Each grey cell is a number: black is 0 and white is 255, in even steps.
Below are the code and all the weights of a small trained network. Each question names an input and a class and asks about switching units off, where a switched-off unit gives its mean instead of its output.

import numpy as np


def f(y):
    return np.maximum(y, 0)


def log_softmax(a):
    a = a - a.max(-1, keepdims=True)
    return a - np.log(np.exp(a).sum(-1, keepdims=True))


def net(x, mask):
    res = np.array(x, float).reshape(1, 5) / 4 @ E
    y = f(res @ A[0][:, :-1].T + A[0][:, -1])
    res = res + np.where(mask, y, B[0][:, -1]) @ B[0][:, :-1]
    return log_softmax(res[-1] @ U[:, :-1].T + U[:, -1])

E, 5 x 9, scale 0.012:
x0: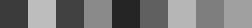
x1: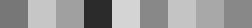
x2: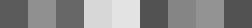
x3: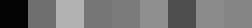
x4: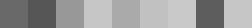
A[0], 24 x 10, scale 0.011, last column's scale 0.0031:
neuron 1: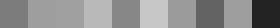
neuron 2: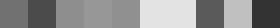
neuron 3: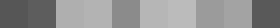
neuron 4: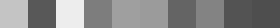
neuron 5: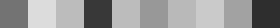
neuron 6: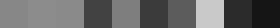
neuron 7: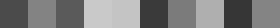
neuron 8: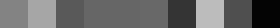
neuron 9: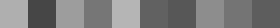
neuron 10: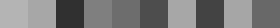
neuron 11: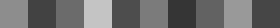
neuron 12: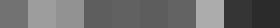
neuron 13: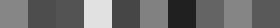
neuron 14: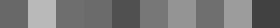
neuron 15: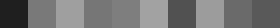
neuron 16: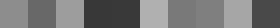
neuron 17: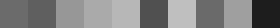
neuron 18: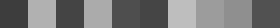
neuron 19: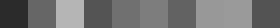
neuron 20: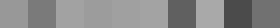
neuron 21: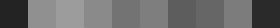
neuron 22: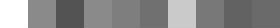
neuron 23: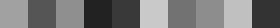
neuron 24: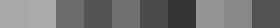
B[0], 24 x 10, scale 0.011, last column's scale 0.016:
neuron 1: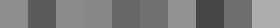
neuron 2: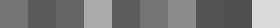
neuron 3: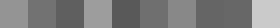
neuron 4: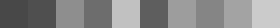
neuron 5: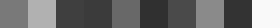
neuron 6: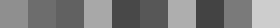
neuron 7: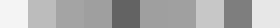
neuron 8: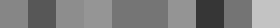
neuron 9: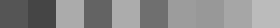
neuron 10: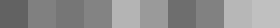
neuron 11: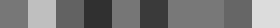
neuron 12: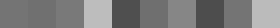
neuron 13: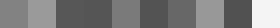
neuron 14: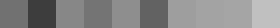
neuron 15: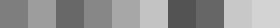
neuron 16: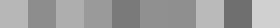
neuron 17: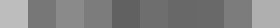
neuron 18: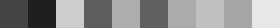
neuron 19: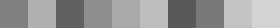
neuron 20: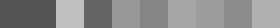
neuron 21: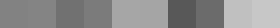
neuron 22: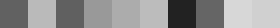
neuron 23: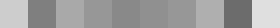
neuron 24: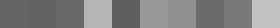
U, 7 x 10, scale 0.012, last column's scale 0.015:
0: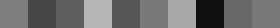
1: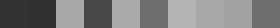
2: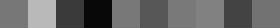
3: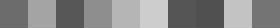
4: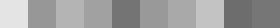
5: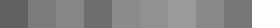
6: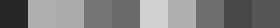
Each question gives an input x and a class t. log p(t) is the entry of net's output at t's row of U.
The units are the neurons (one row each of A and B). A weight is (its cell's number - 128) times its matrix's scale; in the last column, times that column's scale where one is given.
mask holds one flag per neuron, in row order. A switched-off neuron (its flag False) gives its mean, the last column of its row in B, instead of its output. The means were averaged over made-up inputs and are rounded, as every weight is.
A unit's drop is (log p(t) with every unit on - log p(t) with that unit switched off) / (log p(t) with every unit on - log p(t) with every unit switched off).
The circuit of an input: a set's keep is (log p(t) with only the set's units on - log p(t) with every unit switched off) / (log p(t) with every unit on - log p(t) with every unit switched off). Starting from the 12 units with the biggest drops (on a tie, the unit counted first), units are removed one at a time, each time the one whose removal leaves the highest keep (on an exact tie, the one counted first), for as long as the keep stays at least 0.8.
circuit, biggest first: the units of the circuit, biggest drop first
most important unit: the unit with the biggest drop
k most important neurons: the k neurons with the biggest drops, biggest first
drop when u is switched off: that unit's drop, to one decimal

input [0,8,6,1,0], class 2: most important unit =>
neuron 5
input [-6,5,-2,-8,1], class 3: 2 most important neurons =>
(neuron 22; neuron 18)
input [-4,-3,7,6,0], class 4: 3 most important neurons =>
(neuron 7; neuron 22; neuron 10)
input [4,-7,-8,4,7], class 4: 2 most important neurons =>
(neuron 23; neuron 16)
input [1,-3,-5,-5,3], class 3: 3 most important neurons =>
(neuron 22; neuron 7; neuron 10)
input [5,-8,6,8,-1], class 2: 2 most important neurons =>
(neuron 13; neuron 11)
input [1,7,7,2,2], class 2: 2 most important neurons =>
(neuron 5; neuron 23)
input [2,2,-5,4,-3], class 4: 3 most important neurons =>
(neuron 23; neuron 16; neuron 22)
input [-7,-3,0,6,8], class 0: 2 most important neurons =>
(neuron 2; neuron 3)
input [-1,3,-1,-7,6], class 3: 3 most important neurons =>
(neuron 22; neuron 6; neuron 10)
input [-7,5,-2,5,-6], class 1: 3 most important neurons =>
(neuron 4; neuron 9; neuron 20)
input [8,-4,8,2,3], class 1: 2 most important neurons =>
(neuron 18; neuron 23)
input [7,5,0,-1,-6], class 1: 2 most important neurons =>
(neuron 18; neuron 14)
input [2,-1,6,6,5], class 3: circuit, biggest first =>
(neuron 15)
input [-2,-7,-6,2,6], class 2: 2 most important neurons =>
(neuron 11; neuron 13)
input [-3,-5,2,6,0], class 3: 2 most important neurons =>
(neuron 5; neuron 15)
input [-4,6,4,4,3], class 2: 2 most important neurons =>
(neuron 5; neuron 18)
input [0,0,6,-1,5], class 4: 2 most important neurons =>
(neuron 7; neuron 6)
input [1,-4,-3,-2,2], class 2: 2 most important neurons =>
(neuron 7; neuron 11)
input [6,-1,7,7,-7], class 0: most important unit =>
neuron 6
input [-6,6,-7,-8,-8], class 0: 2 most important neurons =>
(neuron 6; neuron 24)
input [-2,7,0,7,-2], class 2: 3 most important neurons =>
(neuron 5; neuron 22; neuron 10)
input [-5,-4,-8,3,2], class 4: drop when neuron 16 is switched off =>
0.1
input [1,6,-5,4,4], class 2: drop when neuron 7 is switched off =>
0.2
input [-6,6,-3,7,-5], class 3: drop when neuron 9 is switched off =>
-0.1
